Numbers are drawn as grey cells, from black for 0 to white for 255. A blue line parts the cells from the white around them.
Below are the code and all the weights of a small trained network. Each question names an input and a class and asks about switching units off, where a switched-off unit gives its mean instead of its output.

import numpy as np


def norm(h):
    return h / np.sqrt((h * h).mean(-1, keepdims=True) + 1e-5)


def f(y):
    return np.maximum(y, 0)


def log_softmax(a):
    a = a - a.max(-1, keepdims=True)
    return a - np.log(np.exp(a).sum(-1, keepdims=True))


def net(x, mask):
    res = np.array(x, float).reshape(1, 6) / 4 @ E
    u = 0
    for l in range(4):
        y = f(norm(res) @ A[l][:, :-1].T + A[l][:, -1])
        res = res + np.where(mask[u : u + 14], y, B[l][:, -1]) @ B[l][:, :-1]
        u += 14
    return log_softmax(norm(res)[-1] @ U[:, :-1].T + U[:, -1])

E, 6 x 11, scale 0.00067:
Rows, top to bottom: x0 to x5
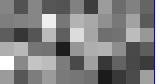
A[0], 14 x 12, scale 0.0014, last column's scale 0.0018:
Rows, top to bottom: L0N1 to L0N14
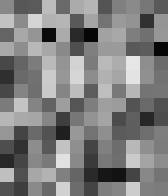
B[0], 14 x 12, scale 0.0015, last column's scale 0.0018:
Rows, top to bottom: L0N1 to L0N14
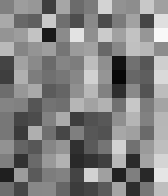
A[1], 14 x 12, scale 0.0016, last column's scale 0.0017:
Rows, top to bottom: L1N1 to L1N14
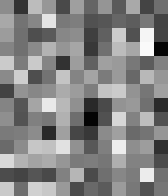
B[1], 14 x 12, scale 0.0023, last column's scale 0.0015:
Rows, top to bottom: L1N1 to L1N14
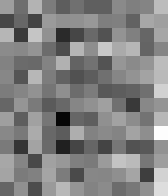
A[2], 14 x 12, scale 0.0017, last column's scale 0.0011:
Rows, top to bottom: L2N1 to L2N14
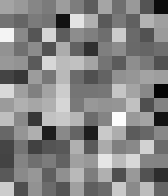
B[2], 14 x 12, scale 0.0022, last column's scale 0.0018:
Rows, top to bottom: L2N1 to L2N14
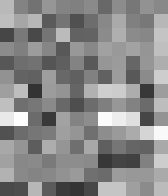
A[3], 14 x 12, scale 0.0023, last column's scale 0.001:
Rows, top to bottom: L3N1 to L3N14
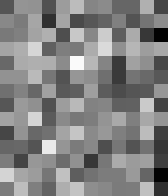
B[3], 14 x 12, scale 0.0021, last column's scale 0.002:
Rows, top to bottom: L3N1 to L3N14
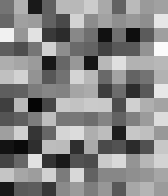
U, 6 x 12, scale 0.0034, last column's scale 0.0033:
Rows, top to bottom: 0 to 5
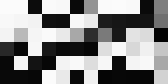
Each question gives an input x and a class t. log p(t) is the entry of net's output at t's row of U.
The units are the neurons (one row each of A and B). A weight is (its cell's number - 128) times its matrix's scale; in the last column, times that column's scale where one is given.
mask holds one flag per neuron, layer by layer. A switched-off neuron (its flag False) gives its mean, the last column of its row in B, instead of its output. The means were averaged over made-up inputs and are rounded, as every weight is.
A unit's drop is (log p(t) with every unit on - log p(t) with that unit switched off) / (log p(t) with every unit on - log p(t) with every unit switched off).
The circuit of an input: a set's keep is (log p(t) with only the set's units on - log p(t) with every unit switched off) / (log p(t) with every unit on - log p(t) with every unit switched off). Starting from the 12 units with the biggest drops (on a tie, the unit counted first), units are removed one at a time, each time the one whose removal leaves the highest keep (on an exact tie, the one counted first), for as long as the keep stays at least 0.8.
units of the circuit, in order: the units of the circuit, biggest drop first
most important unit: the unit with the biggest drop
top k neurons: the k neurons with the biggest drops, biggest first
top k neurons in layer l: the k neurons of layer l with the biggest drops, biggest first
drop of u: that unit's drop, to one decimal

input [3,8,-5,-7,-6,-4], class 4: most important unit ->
L0N6
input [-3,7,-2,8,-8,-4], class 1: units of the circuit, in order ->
L3N3, L0N7
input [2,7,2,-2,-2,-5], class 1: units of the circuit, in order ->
L3N3, L0N7
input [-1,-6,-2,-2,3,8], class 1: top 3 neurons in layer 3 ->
L3N2, L3N6, L3N4
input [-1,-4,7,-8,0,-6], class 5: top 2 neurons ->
L0N6, L0N5
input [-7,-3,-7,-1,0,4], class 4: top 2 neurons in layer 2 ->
L2N14, L2N10
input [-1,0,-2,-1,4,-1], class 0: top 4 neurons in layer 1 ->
L1N12, L1N7, L1N11, L1N3
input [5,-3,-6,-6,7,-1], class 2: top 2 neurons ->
L0N13, L3N13
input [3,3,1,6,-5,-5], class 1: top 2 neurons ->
L3N3, L0N3
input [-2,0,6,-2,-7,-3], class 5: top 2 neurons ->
L0N12, L0N3
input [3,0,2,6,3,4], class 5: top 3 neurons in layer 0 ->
L0N3, L0N13, L0N9
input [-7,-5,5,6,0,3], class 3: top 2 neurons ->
L0N13, L0N6
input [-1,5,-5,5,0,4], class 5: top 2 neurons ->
L0N3, L0N13
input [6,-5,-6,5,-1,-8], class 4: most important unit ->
L2N10
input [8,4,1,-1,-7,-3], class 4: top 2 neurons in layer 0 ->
L0N6, L0N5
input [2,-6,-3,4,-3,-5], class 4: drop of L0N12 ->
0.2
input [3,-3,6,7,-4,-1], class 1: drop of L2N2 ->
0.0
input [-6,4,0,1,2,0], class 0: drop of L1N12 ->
0.1
